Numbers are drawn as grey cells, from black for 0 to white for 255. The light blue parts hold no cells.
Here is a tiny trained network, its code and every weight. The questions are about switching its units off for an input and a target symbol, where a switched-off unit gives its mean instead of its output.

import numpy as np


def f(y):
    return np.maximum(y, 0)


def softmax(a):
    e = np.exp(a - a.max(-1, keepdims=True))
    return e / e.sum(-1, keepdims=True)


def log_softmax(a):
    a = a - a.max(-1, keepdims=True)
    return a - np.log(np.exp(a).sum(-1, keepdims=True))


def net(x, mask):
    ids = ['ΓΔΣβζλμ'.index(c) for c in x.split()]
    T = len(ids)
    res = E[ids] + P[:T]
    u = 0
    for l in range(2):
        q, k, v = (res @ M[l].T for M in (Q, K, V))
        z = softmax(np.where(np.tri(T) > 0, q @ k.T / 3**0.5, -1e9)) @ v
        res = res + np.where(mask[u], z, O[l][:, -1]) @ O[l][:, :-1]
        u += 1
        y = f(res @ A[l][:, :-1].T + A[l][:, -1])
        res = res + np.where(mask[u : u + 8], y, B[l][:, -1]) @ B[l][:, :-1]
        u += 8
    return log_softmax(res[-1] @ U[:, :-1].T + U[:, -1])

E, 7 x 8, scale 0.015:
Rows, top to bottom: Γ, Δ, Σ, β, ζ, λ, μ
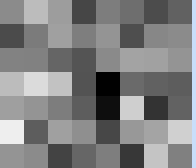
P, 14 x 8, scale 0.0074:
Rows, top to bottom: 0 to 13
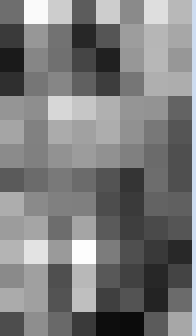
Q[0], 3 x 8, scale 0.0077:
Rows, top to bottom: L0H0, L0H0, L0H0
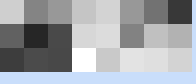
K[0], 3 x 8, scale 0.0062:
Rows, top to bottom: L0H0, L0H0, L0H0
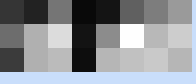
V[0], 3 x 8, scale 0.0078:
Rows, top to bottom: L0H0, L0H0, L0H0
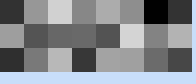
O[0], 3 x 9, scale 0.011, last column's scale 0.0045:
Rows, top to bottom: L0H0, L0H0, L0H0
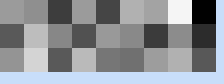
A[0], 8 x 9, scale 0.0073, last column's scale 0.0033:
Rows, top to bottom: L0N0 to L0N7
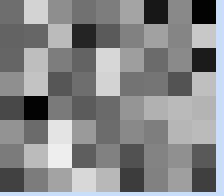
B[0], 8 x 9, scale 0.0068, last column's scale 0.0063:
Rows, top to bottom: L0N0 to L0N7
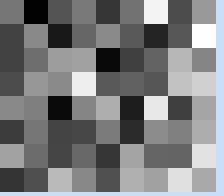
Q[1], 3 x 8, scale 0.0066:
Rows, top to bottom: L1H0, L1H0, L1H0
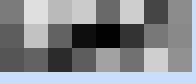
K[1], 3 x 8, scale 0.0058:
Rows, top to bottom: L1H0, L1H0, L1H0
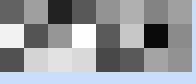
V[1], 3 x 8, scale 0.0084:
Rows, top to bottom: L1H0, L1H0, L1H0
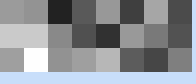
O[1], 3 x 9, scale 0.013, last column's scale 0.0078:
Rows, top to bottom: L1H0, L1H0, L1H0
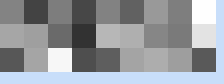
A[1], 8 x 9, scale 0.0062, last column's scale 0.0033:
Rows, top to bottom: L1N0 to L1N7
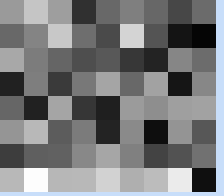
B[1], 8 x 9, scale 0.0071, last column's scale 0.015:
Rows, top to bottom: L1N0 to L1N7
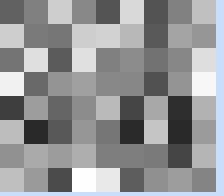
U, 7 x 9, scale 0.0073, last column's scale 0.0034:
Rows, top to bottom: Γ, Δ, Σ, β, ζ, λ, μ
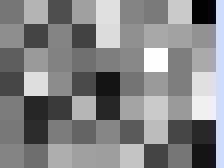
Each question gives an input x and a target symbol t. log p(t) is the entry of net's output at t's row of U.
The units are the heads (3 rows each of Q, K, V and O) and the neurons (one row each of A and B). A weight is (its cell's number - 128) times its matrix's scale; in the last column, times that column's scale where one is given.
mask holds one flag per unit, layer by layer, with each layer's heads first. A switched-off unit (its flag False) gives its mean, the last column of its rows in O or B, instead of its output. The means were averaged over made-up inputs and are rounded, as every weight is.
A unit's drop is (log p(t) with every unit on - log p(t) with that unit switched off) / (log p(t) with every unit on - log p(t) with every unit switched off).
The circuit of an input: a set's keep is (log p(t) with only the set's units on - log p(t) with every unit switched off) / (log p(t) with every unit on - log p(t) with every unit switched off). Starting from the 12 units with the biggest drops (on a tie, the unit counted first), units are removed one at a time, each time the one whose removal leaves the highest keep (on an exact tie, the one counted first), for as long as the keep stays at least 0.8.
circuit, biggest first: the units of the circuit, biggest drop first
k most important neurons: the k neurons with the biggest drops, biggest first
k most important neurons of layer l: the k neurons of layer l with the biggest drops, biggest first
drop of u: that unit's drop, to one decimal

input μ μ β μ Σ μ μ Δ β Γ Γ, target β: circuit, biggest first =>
[L0H0, L1N3, L1H0]
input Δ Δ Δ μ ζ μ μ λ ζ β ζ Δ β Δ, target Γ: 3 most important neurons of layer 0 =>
[L0N0, L0N1, L0N4]
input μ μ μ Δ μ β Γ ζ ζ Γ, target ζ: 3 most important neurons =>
[L0N0, L1N5, L0N5]
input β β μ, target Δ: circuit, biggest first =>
[L1H0, L0N6]
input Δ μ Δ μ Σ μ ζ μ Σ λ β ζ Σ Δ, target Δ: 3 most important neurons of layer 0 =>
[L0N4, L0N3, L0N7]
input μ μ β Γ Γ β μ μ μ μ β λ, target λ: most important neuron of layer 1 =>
[L1N4]
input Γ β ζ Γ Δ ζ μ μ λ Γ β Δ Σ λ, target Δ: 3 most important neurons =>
[L0N4, L0N6, L0N3]
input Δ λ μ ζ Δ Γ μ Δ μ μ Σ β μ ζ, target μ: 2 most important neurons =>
[L1N1, L1N0]
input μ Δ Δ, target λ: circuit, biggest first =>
[L1H0, L0H0, L0N4]
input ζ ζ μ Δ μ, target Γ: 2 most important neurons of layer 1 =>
[L1N5, L1N0]
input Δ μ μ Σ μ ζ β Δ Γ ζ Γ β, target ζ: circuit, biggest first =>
[L0H0, L1N5]
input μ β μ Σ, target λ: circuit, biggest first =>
[L1H0, L0N3, L0N1, L0H0]
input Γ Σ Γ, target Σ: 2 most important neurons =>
[L1N7, L0N1]
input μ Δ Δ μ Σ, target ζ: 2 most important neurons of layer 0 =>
[L0N7, L0N3]
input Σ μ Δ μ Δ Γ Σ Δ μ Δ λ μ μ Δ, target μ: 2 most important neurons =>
[L0N1, L1N3]
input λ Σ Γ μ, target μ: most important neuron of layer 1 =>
[L1N3]
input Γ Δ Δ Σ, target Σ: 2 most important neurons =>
[L0N4, L1N3]
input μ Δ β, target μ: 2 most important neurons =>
[L1N0, L1N1]
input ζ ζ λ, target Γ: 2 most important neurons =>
[L0N0, L1N2]
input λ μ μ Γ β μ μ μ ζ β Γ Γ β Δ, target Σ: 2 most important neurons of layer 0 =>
[L0N3, L0N5]
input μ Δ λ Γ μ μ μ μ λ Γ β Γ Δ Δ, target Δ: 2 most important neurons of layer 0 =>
[L0N4, L0N6]
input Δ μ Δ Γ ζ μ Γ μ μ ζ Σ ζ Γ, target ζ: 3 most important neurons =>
[L0N0, L1N5, L1N4]
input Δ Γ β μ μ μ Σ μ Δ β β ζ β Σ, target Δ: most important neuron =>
[L0N4]
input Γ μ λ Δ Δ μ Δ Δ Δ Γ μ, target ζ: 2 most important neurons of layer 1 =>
[L1N4, L1N6]
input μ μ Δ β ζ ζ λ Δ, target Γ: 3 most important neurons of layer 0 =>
[L0N0, L0N5, L0N1]
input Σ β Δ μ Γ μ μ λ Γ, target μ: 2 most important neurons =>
[L1N1, L1N0]
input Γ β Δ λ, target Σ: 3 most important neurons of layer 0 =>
[L0N4, L0N5, L0N1]
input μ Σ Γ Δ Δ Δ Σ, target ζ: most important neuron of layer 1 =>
[L1N4]
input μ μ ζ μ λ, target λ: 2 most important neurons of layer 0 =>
[L0N1, L0N3]
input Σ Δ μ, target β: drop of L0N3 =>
0.2
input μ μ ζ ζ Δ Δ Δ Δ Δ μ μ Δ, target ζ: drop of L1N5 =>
0.0
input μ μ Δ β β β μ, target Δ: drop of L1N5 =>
0.1
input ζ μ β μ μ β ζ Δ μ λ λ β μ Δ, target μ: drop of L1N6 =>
0.1
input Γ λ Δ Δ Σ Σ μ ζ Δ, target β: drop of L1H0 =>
0.3
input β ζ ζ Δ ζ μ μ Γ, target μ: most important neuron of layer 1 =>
[L1N0]
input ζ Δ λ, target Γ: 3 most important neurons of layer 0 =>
[L0N0, L0N4, L0N5]
